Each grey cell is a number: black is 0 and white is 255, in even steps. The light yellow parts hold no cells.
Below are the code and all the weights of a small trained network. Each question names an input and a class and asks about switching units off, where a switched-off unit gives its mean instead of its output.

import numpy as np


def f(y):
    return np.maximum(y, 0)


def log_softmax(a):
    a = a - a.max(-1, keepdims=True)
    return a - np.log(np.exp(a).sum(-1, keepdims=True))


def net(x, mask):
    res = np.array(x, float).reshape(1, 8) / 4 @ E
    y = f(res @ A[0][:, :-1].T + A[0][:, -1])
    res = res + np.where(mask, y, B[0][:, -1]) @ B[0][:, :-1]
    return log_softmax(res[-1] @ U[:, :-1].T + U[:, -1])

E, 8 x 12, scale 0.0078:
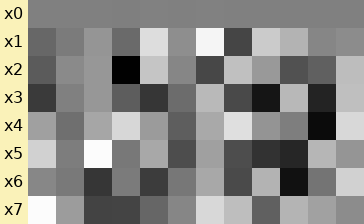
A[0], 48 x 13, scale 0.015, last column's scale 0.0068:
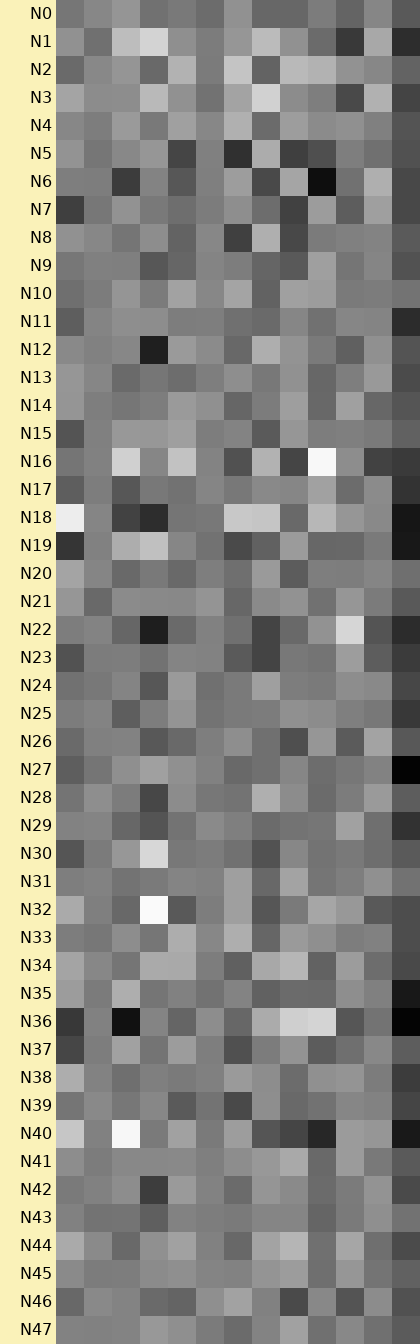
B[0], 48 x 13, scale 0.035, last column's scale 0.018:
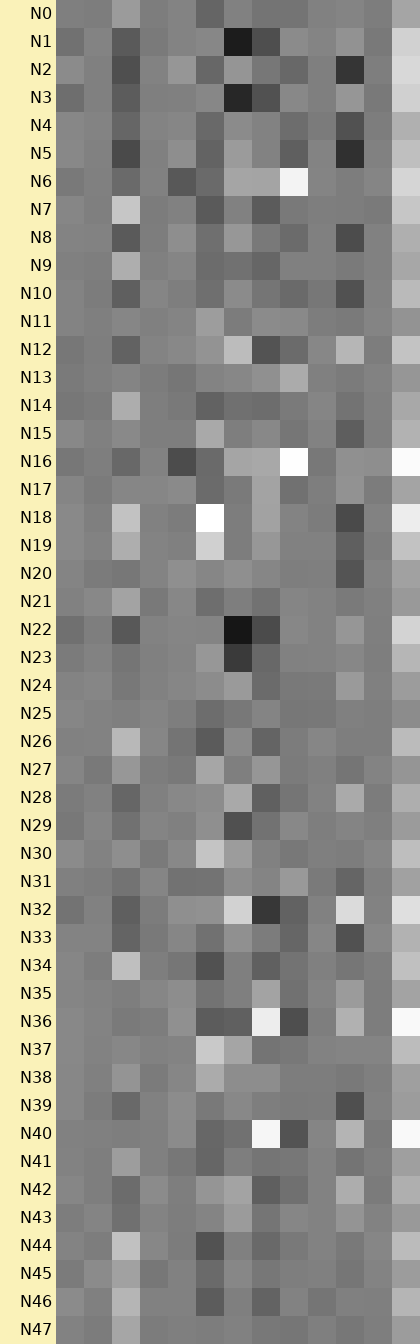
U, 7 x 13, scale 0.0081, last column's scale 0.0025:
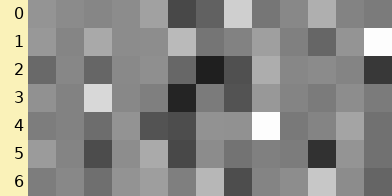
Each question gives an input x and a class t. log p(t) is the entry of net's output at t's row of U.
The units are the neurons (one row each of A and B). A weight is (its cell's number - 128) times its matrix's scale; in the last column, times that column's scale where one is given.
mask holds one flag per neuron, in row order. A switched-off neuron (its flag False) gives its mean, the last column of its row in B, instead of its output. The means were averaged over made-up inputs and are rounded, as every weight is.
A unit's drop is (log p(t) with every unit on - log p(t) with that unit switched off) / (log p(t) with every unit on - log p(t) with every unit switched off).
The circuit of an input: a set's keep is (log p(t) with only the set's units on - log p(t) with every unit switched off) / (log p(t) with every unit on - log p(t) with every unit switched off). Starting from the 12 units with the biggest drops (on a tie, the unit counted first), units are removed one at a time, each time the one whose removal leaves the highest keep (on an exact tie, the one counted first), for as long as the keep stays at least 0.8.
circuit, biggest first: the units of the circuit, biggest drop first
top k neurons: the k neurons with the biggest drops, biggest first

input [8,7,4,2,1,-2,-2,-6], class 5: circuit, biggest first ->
[N2]
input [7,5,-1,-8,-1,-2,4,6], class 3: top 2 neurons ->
[N44; N34]
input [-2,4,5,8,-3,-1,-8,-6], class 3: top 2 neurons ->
[N7; N6]
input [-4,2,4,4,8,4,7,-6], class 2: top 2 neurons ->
[N1; N3]
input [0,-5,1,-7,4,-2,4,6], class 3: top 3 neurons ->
[N34; N44; N19]
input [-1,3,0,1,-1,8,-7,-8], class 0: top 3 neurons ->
[N40; N18; N35]
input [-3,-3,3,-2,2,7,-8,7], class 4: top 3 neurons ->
[N16; N36; N19]
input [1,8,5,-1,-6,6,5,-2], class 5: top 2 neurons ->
[N2; N36]
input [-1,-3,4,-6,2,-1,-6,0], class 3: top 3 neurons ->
[N34; N44; N6]
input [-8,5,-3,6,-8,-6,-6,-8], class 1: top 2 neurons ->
[N19; N30]
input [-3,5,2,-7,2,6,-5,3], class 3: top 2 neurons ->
[N36; N34]
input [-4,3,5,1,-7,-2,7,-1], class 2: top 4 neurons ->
[N22; N16; N23; N29]
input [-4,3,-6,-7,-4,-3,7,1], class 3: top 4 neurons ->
[N16; N44; N34; N14]
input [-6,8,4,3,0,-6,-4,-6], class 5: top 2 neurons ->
[N2; N40]
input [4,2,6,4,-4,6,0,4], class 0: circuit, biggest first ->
[N40]
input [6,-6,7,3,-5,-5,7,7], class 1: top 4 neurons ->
[N18; N16; N32; N20]
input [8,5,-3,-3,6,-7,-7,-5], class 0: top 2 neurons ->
[N36; N6]
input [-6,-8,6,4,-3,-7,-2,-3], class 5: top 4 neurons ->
[N5; N40; N8; N39]
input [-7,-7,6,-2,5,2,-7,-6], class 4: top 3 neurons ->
[N16; N18; N2]
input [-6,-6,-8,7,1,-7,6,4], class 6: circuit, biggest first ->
[N32]
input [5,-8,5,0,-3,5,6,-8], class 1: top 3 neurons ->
[N19; N37; N2]
